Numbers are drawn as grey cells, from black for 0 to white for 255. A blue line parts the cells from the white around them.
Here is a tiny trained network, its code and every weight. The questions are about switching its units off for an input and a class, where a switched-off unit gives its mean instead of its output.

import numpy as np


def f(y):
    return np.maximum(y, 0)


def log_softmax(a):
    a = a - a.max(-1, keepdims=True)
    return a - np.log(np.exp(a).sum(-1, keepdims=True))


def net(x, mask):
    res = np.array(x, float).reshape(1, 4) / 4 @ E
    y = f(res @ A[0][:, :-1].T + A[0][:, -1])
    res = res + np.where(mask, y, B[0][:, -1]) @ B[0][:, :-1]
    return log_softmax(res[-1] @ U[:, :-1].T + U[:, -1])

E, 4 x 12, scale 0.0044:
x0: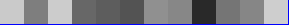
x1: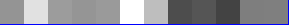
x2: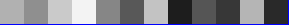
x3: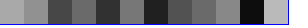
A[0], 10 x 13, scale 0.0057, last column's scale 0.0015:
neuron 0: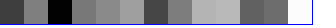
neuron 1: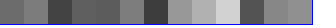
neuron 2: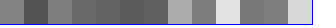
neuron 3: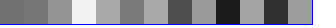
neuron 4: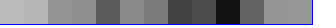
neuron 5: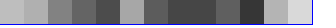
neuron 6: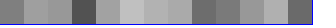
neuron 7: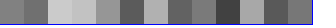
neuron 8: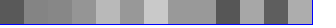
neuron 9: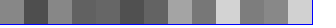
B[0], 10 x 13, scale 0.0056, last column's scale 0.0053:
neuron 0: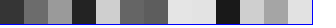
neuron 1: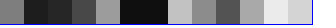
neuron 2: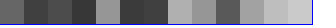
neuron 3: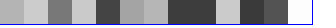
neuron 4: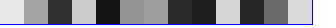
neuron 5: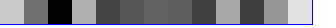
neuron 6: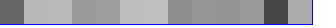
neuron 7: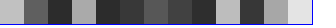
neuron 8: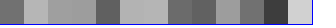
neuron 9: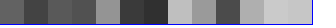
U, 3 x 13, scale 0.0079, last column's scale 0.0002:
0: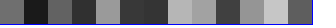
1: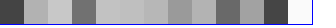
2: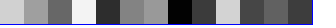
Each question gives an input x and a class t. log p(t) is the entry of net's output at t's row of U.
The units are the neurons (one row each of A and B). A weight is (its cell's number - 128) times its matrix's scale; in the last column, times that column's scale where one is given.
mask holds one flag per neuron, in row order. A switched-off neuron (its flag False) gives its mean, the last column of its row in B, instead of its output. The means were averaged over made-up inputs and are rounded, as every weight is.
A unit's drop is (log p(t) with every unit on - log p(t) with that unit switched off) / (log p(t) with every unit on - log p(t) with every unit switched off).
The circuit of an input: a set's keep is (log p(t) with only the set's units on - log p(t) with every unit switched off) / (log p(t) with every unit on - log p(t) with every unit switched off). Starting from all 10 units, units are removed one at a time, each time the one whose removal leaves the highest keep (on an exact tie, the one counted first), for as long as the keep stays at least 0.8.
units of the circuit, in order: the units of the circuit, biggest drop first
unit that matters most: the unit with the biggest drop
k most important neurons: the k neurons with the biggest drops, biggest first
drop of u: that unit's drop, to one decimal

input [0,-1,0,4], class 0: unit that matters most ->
neuron 3
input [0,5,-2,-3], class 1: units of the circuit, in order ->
[neuron 7; neuron 5]
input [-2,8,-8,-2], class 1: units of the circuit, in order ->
[neuron 6; neuron 7]
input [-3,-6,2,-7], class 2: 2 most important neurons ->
[neuron 3; neuron 0]
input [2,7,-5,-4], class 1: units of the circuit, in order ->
[neuron 7; neuron 6]
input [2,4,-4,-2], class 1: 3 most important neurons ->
[neuron 7; neuron 4; neuron 3]
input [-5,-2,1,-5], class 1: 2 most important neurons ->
[neuron 4; neuron 5]
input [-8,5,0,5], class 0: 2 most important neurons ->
[neuron 0; neuron 3]
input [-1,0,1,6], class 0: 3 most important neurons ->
[neuron 3; neuron 7; neuron 8]
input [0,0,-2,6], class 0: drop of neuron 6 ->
0.0
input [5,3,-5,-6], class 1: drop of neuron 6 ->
0.1
